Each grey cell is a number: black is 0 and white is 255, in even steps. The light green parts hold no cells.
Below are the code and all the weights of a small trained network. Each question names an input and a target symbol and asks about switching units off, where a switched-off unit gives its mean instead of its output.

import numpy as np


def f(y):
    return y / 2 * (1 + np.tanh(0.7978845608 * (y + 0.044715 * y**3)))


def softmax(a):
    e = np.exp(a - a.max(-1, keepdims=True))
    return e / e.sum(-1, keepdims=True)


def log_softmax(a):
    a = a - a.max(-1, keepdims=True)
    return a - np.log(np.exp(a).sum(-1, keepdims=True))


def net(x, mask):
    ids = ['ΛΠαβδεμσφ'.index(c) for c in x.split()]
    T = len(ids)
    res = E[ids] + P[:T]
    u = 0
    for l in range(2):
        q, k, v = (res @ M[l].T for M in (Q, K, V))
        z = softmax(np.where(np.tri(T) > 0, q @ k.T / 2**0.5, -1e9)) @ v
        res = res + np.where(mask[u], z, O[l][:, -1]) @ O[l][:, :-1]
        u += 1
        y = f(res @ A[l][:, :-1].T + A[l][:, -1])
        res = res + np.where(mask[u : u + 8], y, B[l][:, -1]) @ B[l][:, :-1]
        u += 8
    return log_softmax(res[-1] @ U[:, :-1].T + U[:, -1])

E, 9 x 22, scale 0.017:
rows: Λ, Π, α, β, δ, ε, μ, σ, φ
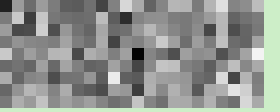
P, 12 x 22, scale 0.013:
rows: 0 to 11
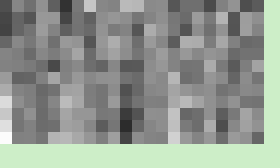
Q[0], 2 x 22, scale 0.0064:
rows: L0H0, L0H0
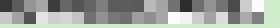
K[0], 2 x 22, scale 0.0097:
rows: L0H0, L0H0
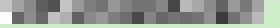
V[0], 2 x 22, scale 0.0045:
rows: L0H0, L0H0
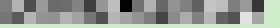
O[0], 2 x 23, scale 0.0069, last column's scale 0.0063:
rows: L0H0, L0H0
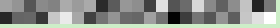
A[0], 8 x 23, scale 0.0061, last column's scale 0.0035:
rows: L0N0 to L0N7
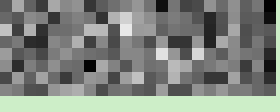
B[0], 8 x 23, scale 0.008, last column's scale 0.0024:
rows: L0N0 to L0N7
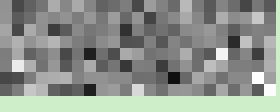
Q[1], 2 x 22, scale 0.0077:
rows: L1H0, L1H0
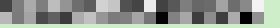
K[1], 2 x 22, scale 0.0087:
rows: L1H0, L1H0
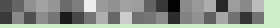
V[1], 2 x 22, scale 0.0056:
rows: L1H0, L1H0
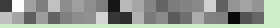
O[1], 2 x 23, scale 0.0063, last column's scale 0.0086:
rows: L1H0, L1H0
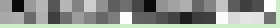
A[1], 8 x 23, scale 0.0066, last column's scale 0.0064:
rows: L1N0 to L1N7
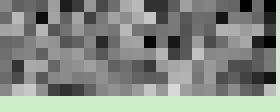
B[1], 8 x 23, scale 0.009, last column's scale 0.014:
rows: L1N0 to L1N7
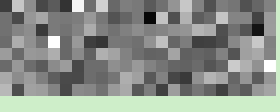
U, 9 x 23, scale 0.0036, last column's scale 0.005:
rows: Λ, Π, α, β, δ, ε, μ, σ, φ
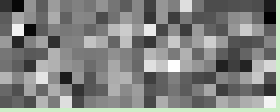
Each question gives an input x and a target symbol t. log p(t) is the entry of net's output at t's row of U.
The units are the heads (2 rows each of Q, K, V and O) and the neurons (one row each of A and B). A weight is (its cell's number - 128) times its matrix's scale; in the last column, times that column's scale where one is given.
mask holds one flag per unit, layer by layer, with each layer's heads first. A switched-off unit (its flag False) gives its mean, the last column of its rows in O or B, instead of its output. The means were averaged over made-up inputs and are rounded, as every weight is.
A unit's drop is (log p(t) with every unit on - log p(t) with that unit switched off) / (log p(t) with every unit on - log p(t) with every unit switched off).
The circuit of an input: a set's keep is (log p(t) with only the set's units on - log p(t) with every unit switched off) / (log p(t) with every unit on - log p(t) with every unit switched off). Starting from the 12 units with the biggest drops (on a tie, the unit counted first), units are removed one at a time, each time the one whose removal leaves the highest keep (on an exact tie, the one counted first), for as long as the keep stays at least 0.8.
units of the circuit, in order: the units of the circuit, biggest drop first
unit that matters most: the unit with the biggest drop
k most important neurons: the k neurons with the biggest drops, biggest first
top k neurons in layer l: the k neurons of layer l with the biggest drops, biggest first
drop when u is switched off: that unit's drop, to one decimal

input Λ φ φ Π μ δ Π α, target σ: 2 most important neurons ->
L0N6; L1N6
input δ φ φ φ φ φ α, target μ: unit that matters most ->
L0H0
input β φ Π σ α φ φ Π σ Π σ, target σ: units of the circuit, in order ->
L1H0; L0H0; L1N6
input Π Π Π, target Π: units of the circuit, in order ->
L1N3; L0H0; L1N2; L1H0
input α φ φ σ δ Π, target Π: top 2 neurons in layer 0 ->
L0N6; L0N2
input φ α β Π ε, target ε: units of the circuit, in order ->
L0H0; L1H0; L1N5
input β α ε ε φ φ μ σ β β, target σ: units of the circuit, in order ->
L0H0; L1H0; L1N6; L1N5
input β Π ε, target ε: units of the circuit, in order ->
L1H0; L1N5
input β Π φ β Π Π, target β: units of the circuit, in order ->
L0H0; L1H0; L1N2
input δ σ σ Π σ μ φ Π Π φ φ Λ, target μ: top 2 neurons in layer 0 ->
L0N2; L0N5
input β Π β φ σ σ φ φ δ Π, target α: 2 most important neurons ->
L0N6; L0N2
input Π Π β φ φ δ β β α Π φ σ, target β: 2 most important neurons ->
L0N6; L1N2
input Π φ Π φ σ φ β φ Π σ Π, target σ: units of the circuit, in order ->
L0H0; L1H0; L1N6
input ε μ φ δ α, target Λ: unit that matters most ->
L1N1
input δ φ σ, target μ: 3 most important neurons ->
L1N7; L0N2; L1N1
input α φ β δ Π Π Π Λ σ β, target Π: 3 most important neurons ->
L1N1; L0N6; L1N2
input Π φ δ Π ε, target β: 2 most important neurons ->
L0N6; L1N2
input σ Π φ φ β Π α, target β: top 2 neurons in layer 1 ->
L1N2; L1N5
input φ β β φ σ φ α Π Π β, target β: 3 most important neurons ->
L1N2; L1N5; L0N4
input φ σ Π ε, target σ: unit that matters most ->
L0H0
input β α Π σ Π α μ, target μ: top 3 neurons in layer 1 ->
L1N7; L1N4; L1N1
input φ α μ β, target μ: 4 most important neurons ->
L1N7; L1N4; L1N1; L0N4
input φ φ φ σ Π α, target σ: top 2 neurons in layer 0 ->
L0N4; L0N6
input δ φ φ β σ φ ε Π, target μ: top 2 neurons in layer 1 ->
L1N7; L1N1
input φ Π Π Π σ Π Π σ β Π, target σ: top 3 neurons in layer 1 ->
L1N6; L1N5; L1N7
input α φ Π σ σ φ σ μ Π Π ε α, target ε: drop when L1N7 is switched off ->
0.1
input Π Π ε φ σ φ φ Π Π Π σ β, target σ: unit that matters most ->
L1H0
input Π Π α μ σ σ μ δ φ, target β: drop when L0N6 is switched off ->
1.4
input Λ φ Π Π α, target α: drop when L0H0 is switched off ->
0.9
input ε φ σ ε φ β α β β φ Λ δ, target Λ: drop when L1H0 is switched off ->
1.1
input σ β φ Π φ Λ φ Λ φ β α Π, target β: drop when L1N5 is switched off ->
0.3
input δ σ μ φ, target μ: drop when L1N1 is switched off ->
0.2
